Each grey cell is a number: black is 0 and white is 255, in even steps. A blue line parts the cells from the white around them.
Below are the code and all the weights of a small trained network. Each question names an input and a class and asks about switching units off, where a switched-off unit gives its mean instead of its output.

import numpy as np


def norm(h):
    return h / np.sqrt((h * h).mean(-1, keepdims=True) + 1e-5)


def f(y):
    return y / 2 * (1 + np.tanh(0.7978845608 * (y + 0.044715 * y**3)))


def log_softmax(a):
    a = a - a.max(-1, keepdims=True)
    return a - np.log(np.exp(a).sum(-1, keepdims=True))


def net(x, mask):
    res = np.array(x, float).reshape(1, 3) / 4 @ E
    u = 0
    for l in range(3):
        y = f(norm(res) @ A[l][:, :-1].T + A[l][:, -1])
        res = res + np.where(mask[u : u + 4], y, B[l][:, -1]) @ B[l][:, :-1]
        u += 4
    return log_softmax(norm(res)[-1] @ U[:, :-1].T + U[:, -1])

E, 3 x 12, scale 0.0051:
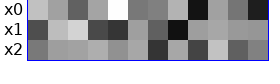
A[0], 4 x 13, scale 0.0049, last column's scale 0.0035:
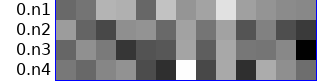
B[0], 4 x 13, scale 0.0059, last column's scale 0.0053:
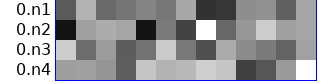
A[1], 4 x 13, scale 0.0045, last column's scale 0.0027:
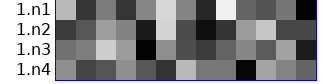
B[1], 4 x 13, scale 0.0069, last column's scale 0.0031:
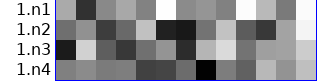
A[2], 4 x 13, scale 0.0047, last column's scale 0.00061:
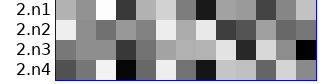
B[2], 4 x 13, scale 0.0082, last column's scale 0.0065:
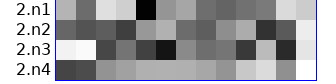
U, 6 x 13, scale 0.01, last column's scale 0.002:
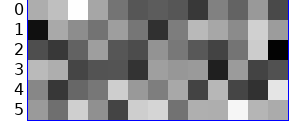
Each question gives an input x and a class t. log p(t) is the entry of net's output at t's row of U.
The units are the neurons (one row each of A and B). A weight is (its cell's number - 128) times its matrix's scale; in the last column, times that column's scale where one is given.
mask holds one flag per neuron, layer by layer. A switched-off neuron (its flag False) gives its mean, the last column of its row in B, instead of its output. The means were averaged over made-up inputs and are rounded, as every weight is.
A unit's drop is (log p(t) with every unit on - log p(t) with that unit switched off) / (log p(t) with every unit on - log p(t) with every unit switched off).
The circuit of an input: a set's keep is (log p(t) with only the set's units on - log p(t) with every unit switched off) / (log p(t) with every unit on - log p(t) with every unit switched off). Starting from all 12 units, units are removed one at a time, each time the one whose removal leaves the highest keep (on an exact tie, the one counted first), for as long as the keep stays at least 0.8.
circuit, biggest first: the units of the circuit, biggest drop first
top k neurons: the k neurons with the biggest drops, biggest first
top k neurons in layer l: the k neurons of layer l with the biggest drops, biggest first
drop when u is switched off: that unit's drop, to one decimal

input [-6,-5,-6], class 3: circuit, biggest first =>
[2.n3]
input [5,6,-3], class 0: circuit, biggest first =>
[0.n4; 0.n2; 1.n2; 2.n1]
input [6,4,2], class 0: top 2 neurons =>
[2.n4; 1.n1]
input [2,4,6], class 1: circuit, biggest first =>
[0.n4; 1.n2]
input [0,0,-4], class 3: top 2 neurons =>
[2.n3; 0.n2]
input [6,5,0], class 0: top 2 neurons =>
[2.n4; 0.n4]
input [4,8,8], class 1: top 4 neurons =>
[0.n4; 1.n2; 1.n3; 2.n3]
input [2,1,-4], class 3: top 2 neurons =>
[0.n2; 2.n3]
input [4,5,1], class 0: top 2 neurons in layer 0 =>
[0.n2; 0.n4]
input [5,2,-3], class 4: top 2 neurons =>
[2.n3; 0.n4]
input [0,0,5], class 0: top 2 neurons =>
[0.n2; 2.n4]
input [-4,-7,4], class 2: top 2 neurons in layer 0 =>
[0.n4; 0.n3]
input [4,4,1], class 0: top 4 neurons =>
[0.n2; 0.n4; 2.n4; 1.n1]
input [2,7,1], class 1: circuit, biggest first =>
[1.n2]
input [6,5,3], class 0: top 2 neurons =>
[2.n4; 0.n4]
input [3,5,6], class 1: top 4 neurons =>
[0.n4; 1.n2; 2.n3; 1.n3]
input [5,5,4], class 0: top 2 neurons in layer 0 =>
[0.n2; 0.n4]
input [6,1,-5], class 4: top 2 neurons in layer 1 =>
[1.n3; 1.n2]
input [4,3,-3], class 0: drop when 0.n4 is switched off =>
0.4
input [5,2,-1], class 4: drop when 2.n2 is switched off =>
0.0
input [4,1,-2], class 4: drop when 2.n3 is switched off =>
0.1
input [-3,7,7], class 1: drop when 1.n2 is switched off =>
0.2
